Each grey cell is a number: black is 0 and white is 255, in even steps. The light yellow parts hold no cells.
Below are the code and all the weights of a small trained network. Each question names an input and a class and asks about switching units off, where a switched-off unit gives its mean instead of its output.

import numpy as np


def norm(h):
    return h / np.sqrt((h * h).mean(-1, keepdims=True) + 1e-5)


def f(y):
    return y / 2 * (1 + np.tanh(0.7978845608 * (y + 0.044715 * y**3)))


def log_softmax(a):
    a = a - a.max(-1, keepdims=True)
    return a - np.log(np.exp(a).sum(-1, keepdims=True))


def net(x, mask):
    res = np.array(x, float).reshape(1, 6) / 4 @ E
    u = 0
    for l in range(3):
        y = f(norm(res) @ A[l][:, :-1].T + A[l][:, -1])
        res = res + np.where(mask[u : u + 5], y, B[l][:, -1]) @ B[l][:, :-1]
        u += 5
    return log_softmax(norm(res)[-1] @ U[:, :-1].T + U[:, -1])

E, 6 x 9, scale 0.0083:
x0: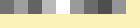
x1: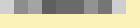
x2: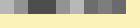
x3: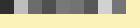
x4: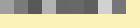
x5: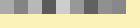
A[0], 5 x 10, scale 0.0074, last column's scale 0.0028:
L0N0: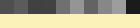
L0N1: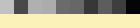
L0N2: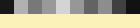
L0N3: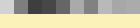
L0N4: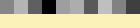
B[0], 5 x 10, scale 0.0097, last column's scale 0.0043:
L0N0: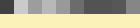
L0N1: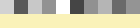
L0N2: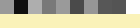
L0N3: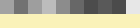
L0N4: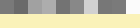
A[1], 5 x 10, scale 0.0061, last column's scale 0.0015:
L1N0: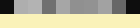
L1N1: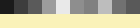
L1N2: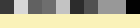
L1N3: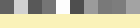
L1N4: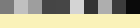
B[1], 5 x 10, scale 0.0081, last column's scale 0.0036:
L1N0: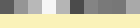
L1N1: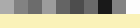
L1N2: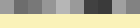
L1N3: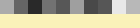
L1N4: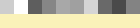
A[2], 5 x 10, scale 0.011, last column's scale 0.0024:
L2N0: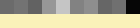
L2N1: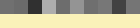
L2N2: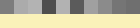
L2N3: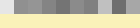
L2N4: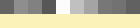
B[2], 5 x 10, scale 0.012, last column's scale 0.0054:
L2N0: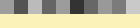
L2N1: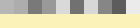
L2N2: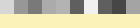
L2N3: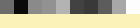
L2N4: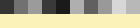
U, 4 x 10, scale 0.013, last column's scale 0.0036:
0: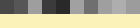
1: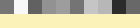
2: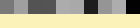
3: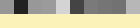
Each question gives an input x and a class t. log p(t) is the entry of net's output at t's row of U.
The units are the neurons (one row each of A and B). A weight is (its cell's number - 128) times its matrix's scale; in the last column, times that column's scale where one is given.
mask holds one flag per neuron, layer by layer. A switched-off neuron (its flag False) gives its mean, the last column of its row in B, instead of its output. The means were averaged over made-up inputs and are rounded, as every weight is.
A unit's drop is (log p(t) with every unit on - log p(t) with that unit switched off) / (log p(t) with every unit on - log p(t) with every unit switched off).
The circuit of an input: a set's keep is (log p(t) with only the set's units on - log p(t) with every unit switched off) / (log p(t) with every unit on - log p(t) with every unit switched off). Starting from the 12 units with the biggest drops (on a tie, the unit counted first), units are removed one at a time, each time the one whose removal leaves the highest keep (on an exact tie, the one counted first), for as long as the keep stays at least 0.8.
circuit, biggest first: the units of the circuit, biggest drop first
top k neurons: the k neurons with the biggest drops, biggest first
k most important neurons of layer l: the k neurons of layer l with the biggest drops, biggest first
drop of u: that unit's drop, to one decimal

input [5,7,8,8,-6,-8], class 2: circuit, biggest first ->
(L1N3)
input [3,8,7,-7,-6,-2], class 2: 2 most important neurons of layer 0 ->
(L0N2; L0N4)
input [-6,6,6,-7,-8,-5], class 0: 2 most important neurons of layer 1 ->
(L1N4; L1N0)
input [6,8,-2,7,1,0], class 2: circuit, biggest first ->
(L1N3; L2N3)
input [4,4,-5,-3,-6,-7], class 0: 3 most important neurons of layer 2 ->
(L2N1; L2N3; L2N2)
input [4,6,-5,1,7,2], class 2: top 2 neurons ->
(L0N2; L0N4)
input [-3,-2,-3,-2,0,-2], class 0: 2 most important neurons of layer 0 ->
(L0N3; L0N2)
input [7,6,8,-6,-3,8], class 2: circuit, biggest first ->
(L2N4; L0N2)
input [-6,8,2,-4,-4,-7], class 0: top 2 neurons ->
(L2N1; L2N2)
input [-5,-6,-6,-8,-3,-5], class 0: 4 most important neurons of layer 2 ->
(L2N3; L2N2; L2N0; L2N1)
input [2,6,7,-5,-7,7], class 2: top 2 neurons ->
(L2N4; L0N2)
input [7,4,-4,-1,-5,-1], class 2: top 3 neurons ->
(L1N3; L0N4; L0N2)
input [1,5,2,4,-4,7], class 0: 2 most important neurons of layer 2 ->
(L2N4; L2N1)
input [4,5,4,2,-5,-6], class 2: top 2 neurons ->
(L1N3; L0N2)
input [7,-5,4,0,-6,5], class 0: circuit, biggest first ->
(L2N4)
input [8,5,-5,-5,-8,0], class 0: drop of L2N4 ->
0.3
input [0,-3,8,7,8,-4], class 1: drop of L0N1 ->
0.1
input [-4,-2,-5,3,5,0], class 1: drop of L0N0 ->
0.0
